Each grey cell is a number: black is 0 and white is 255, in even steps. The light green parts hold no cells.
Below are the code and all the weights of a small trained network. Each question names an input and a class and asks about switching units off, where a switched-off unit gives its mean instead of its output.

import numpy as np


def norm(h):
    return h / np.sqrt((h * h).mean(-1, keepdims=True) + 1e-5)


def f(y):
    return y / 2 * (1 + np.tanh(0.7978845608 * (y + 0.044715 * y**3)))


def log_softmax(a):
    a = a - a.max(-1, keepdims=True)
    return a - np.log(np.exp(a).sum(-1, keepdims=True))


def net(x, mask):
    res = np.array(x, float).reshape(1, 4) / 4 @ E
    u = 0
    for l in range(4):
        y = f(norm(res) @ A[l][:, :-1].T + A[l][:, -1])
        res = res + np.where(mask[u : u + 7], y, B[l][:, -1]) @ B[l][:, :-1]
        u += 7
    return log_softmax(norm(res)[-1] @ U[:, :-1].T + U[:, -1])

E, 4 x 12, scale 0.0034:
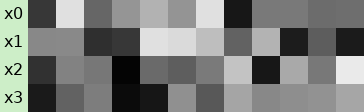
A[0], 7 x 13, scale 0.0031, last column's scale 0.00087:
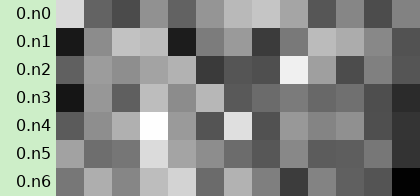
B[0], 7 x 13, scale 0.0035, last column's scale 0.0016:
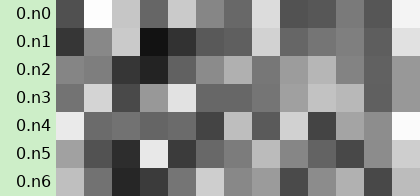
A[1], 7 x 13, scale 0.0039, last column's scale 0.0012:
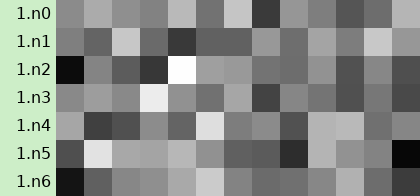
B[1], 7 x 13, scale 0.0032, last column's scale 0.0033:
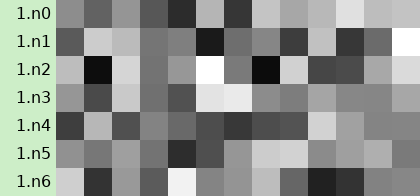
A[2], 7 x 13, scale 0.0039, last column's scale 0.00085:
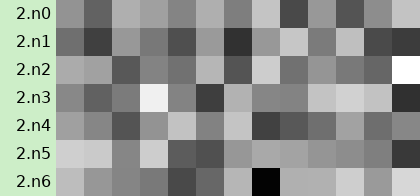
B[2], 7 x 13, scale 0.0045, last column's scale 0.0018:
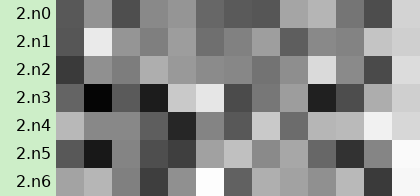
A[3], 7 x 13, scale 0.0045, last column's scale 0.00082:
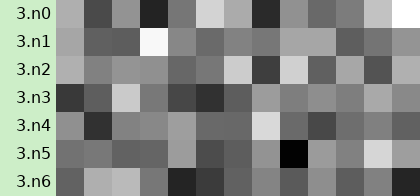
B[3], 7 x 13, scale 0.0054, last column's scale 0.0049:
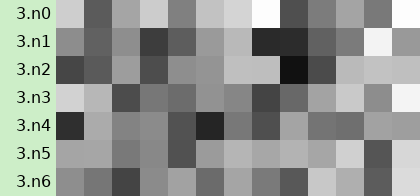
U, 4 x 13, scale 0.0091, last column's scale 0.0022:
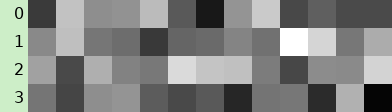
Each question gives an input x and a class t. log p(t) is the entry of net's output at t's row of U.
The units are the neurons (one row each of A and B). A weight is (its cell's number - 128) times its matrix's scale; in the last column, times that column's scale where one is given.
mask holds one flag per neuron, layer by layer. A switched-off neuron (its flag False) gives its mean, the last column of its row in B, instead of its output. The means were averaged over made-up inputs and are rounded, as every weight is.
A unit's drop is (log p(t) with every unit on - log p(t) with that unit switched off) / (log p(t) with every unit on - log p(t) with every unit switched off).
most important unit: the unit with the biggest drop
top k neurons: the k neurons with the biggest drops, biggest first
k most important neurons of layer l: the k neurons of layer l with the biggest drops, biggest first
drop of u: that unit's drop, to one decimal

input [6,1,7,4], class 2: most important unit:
1.n2
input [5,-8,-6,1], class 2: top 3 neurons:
0.n4; 2.n3; 2.n6
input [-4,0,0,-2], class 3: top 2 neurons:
0.n1; 3.n1
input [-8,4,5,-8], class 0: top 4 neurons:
0.n0; 3.n3; 3.n0; 3.n6
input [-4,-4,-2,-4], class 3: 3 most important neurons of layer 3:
3.n4; 3.n5; 3.n2
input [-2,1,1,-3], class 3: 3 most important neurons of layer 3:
3.n0; 3.n1; 3.n5
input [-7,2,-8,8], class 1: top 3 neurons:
2.n1; 2.n3; 1.n2
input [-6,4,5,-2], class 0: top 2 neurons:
2.n4; 1.n0
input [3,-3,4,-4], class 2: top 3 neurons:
2.n3; 1.n5; 3.n0
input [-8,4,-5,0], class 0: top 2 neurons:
0.n0; 3.n0
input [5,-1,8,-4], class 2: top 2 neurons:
1.n2; 3.n0
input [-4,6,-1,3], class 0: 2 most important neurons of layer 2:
2.n5; 2.n1
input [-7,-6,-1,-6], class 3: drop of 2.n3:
0.2
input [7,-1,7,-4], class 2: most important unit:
1.n2
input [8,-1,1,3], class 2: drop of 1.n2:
0.1
